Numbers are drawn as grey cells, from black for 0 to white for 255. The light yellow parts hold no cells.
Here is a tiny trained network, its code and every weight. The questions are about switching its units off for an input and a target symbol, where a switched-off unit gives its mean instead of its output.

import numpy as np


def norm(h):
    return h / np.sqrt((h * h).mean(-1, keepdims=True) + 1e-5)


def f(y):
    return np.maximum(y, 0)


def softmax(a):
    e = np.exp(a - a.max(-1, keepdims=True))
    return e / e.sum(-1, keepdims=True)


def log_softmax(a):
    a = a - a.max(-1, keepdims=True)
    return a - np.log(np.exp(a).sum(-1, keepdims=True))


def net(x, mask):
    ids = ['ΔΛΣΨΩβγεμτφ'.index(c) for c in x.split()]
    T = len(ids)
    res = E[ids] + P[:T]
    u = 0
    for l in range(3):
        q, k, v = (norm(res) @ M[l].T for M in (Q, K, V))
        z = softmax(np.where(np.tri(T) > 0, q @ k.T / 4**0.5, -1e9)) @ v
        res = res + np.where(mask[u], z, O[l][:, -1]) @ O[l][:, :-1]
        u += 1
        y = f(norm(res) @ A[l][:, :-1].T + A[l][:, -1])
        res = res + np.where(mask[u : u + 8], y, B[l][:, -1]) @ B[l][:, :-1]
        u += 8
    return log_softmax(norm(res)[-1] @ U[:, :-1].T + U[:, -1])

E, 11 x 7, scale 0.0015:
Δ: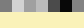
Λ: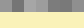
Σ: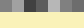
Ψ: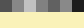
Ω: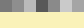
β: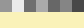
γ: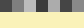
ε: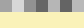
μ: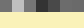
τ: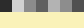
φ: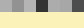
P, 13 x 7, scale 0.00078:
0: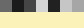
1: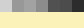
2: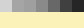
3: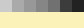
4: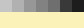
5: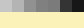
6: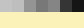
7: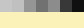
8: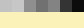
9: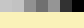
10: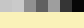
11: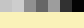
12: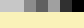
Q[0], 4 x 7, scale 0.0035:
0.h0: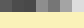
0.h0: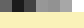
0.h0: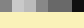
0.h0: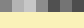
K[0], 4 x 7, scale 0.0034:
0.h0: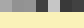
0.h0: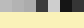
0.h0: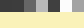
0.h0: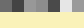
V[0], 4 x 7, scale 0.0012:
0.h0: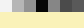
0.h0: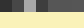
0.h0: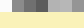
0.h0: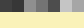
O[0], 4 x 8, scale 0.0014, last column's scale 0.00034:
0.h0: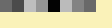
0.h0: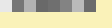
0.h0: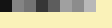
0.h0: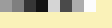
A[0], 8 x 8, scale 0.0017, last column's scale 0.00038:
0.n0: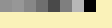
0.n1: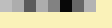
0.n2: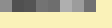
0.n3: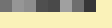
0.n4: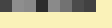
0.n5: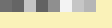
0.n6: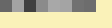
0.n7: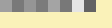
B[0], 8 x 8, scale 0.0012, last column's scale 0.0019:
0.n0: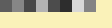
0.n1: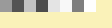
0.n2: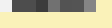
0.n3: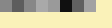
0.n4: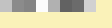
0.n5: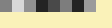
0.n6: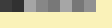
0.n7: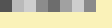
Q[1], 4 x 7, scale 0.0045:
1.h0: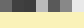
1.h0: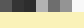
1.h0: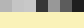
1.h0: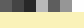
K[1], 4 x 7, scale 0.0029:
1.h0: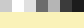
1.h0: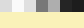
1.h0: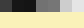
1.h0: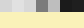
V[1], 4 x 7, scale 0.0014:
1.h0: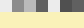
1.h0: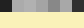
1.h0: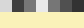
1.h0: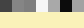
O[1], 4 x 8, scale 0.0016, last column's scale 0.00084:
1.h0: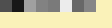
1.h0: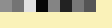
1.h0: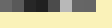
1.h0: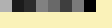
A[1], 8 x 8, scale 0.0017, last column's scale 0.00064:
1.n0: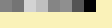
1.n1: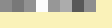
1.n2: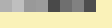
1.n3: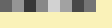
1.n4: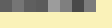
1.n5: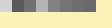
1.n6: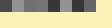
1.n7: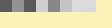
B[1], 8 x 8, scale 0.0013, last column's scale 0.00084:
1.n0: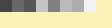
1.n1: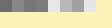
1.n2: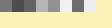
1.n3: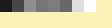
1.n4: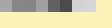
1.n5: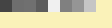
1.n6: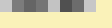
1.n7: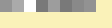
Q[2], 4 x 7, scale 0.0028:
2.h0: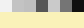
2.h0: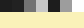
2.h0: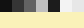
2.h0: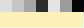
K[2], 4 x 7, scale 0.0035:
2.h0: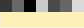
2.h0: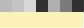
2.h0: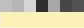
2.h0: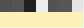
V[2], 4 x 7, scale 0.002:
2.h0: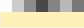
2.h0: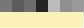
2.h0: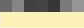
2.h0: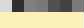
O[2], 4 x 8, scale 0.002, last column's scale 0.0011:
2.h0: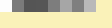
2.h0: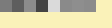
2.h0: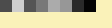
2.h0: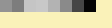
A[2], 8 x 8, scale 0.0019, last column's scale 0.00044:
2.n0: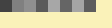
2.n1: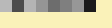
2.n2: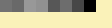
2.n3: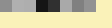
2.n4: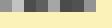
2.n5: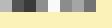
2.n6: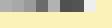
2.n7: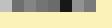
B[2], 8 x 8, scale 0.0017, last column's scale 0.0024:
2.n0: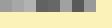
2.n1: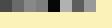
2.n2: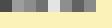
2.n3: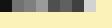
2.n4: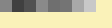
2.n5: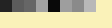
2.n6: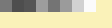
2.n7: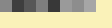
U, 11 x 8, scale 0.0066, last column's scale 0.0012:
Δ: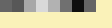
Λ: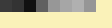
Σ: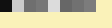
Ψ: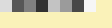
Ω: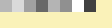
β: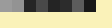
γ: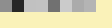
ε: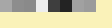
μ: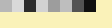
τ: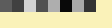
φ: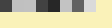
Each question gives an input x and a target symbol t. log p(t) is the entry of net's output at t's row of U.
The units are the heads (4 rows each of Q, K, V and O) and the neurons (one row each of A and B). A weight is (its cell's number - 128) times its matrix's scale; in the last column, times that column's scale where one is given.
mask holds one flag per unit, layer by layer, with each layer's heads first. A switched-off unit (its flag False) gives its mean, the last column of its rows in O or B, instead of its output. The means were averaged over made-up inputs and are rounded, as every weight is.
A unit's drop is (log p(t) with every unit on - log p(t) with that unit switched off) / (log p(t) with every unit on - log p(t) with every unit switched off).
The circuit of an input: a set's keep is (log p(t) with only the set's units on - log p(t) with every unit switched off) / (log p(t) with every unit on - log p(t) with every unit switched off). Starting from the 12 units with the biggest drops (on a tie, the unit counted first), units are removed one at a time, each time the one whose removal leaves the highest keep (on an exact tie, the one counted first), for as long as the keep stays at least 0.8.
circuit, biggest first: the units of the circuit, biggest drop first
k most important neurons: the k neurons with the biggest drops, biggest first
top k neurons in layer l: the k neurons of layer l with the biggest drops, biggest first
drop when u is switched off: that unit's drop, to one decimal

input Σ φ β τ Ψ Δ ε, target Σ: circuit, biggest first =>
2.h0, 1.n3
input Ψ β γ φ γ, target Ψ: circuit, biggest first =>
1.h0, 0.h0, 2.h0, 1.n3
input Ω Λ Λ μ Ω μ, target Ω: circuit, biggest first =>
1.h0, 0.h0, 0.n5
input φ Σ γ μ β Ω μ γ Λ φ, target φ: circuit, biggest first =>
1.h0, 0.h0
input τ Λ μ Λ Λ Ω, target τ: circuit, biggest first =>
1.h0
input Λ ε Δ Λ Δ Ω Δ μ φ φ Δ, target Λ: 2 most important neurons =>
0.n1, 0.n2
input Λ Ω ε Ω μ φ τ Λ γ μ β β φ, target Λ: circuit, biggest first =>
0.h0, 1.h0, 2.n5, 1.n3
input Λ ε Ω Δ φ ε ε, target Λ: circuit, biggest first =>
0.h0, 1.h0
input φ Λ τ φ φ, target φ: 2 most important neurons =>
2.n3, 0.n1
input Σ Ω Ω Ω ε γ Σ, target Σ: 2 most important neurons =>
1.n3, 0.n6
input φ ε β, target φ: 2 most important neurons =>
2.n3, 0.n4
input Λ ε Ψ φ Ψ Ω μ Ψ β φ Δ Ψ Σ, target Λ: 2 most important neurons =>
2.n5, 1.n3
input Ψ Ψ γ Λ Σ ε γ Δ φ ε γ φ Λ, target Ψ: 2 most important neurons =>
0.n1, 0.n4
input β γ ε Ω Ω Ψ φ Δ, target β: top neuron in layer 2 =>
2.n7
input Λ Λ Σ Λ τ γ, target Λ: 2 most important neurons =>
2.n5, 0.n2
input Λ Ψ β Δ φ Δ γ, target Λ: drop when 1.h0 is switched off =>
0.9
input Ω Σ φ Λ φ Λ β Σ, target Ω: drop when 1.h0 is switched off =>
0.8
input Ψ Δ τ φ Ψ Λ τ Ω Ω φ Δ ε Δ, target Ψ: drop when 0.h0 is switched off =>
0.5
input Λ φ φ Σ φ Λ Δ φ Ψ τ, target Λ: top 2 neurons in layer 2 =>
2.n5, 2.n4
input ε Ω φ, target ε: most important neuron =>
0.n1
